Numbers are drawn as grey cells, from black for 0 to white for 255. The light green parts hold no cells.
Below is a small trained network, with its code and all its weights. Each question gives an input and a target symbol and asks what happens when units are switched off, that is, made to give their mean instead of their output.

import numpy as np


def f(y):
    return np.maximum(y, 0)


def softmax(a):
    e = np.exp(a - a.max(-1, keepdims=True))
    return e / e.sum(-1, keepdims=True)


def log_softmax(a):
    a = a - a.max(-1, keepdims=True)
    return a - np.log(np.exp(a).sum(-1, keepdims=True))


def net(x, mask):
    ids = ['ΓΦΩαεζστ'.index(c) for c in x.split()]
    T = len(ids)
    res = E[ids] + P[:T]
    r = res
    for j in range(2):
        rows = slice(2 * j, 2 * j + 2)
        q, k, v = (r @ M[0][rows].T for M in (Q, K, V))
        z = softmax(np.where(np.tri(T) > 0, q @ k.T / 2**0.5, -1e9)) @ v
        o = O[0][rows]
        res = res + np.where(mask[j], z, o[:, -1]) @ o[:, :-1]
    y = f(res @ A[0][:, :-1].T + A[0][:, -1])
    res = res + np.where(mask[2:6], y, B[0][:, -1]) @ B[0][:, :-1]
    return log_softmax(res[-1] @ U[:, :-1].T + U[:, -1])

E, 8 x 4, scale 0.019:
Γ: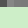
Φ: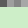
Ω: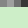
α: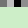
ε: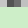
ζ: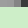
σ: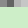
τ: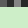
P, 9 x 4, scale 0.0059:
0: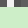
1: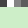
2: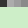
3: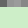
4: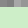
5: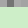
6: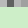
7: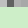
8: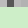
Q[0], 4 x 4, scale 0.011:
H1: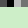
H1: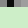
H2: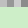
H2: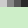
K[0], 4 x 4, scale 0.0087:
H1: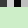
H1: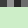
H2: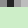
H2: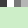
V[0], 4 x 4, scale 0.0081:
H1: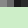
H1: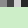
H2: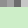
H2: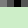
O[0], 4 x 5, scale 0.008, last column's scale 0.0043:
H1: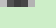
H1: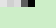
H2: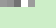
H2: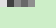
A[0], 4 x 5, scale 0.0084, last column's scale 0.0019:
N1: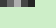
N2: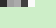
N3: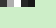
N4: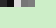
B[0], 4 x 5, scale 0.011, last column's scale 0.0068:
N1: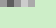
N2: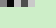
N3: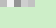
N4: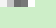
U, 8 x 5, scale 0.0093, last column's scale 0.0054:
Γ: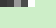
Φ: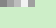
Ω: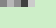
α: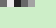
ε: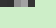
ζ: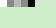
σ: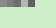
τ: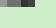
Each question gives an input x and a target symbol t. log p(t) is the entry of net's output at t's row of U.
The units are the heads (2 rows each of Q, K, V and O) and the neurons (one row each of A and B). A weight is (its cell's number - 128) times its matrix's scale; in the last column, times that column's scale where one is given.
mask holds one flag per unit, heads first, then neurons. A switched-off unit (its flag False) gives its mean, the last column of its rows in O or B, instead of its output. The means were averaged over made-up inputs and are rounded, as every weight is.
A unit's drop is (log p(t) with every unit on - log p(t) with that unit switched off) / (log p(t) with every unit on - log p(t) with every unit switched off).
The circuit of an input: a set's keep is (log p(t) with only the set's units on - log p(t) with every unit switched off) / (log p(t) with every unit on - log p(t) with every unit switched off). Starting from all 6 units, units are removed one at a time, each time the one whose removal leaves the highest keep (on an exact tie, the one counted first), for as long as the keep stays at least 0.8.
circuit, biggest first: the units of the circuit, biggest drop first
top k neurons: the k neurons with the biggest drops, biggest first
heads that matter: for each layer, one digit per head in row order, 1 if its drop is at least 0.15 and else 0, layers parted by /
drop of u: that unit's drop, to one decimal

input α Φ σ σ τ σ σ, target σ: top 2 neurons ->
(N4; N2)
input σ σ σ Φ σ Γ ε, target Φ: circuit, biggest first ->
(H1; H2)
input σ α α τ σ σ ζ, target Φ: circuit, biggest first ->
(H1; N4; N3)
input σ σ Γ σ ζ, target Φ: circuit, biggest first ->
(H1; N3; H2)
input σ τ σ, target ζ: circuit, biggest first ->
(H2; N4)
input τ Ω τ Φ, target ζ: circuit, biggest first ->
(H1)
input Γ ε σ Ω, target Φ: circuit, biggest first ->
(H1; N3)
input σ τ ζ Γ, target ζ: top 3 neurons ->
(N3; N2; N1)
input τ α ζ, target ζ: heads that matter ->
10
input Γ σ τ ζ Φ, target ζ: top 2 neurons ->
(N3; N2)
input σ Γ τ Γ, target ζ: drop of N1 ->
0.1
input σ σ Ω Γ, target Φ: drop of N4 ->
0.0
